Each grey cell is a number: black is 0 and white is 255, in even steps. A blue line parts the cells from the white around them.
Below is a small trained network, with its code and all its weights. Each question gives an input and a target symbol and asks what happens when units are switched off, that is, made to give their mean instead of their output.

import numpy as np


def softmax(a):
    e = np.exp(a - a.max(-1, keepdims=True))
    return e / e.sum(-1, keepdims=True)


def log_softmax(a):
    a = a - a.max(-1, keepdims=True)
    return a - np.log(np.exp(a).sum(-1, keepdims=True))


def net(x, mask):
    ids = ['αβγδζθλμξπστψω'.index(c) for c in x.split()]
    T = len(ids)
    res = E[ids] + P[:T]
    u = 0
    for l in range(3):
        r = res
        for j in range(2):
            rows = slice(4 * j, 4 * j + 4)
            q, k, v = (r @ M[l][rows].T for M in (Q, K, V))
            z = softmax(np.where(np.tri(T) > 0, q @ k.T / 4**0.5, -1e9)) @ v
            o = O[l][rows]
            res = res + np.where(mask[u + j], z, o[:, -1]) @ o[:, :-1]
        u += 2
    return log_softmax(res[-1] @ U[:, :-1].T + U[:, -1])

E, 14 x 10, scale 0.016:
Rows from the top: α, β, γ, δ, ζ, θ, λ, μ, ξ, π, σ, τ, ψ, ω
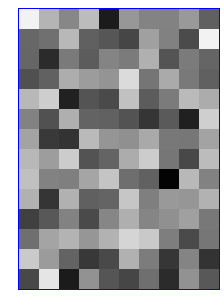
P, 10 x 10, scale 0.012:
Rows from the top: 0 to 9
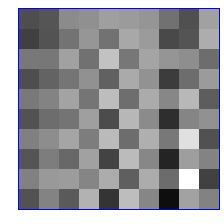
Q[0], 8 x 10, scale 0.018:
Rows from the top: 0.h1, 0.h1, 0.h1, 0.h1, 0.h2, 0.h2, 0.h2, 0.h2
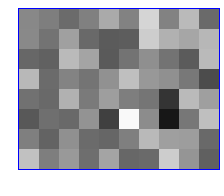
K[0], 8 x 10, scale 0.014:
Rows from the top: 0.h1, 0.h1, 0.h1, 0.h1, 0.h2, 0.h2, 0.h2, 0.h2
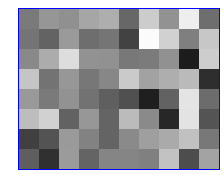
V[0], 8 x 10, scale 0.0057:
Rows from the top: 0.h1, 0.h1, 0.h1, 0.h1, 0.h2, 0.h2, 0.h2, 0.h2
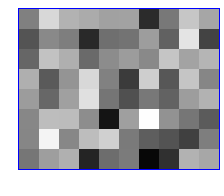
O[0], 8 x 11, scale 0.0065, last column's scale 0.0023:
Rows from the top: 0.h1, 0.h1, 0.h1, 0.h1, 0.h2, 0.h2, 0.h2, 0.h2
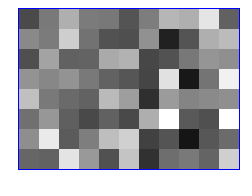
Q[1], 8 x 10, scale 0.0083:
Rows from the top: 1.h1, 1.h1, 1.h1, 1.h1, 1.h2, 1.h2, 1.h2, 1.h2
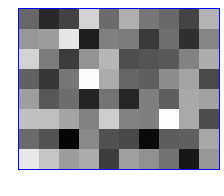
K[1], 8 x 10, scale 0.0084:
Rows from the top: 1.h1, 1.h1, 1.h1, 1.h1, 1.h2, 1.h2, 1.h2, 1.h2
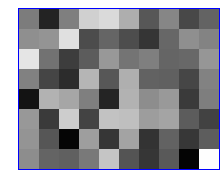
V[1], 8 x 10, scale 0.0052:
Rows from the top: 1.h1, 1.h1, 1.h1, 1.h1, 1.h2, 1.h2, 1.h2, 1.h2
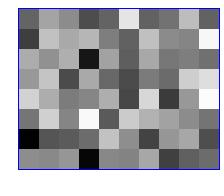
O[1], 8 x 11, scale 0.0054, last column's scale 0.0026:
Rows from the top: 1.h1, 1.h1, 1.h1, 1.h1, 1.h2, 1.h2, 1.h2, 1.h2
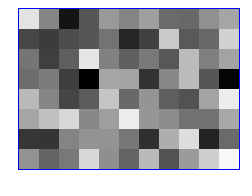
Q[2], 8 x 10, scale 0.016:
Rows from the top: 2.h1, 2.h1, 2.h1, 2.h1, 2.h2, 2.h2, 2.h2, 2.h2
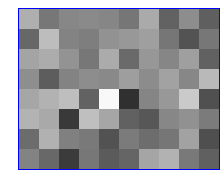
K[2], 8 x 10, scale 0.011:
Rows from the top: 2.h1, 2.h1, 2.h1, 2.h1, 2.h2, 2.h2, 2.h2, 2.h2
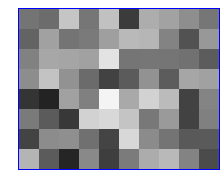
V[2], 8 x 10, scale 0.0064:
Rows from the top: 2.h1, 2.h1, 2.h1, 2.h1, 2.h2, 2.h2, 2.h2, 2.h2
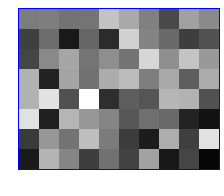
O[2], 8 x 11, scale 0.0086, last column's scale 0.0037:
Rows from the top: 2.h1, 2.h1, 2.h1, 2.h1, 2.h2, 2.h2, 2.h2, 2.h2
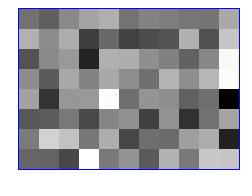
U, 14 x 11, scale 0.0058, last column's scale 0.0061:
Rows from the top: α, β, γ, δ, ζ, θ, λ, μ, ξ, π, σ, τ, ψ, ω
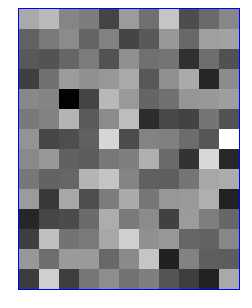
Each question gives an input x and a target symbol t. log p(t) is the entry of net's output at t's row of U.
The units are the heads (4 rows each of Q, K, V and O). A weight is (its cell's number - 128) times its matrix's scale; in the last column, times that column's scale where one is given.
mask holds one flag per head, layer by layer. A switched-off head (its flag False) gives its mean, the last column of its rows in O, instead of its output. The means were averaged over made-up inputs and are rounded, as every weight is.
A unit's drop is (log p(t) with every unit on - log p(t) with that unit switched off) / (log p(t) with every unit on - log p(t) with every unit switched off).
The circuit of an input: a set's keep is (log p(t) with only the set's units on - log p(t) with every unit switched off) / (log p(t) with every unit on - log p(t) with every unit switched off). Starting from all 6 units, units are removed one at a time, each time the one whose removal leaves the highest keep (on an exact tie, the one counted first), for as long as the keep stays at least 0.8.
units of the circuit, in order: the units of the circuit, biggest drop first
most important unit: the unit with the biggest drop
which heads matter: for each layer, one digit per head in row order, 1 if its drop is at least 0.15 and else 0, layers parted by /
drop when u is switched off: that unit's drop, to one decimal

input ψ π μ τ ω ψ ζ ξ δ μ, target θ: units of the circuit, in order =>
[0.h2 2.h2]
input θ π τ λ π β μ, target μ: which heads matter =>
01 / 01 / 10
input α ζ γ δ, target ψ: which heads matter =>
00 / 00 / 01
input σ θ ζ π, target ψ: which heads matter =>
10 / 00 / 01
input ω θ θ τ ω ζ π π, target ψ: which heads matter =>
00 / 00 / 01
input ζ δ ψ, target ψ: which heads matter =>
10 / 10 / 00
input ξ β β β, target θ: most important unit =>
0.h2
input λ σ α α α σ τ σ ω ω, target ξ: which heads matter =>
00 / 00 / 01
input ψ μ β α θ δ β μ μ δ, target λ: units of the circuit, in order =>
[2.h2 0.h2]
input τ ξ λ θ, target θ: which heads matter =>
11 / 00 / 01
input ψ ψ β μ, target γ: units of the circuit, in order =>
[2.h2 0.h1]
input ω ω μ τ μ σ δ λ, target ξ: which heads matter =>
01 / 00 / 01
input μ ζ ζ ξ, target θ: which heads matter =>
01 / 00 / 01
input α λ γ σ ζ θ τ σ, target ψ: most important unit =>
2.h2
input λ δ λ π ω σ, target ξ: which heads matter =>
00 / 00 / 01
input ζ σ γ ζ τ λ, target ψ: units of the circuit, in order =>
[2.h2 2.h1]
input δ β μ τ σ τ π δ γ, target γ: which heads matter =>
11 / 00 / 01
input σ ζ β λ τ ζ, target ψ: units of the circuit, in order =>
[2.h2 0.h1]
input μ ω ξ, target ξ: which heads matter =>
01 / 00 / 10
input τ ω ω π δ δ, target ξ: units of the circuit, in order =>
[2.h2]
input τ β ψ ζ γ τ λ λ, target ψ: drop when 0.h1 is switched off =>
0.1
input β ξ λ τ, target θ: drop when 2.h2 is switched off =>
0.3
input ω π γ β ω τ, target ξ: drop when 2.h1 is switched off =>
0.0
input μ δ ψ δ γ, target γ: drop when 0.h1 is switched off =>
0.4
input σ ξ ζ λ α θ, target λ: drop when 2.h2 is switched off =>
0.6
